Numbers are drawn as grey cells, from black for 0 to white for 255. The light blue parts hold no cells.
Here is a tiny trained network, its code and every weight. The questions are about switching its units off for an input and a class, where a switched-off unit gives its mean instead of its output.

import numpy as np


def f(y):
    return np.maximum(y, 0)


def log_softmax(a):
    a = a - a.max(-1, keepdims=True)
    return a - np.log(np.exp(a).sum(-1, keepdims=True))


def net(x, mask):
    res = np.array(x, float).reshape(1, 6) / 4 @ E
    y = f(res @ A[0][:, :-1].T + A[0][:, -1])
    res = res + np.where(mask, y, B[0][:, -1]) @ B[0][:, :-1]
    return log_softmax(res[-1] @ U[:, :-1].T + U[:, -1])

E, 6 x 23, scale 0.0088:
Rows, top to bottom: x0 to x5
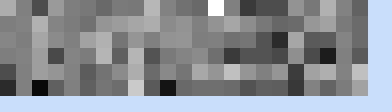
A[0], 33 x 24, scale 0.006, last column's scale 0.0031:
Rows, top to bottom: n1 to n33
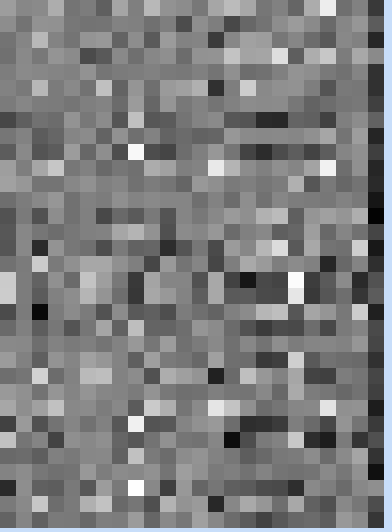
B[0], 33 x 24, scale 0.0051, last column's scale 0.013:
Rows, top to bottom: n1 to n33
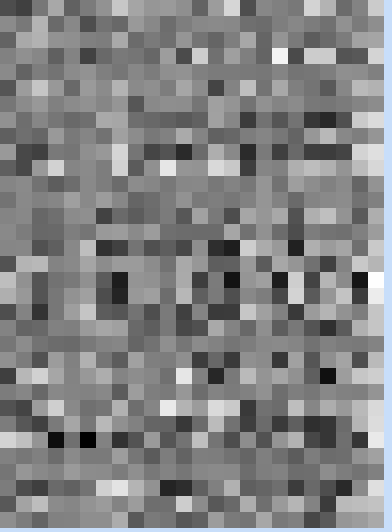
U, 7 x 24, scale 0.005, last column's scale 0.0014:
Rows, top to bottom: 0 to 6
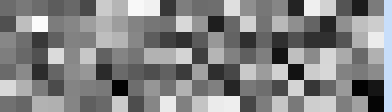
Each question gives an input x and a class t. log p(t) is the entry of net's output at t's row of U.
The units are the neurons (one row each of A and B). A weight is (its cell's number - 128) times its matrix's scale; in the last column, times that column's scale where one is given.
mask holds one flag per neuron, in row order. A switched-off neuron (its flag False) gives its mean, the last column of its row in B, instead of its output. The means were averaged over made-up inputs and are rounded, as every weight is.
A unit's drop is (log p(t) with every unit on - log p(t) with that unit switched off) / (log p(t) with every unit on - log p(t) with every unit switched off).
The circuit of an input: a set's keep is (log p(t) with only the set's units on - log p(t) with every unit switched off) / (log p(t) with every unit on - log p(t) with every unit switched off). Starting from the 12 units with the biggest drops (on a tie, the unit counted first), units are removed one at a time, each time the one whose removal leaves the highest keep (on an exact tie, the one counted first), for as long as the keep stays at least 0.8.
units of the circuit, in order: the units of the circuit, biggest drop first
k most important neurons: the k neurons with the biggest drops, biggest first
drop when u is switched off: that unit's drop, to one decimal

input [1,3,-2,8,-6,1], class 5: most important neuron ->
n18
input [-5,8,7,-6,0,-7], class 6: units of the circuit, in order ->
n26, n18
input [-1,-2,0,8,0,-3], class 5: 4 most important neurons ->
n28, n18, n19, n11
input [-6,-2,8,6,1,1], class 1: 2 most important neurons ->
n24, n32
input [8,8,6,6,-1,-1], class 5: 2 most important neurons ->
n18, n19
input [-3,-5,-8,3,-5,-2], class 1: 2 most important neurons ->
n18, n19
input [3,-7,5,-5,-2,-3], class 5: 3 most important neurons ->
n18, n19, n1
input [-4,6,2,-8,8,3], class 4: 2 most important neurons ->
n16, n20
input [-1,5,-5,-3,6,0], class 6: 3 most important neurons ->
n11, n1, n26
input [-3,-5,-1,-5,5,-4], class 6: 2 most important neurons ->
n11, n18
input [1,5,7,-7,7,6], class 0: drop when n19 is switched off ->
-0.1
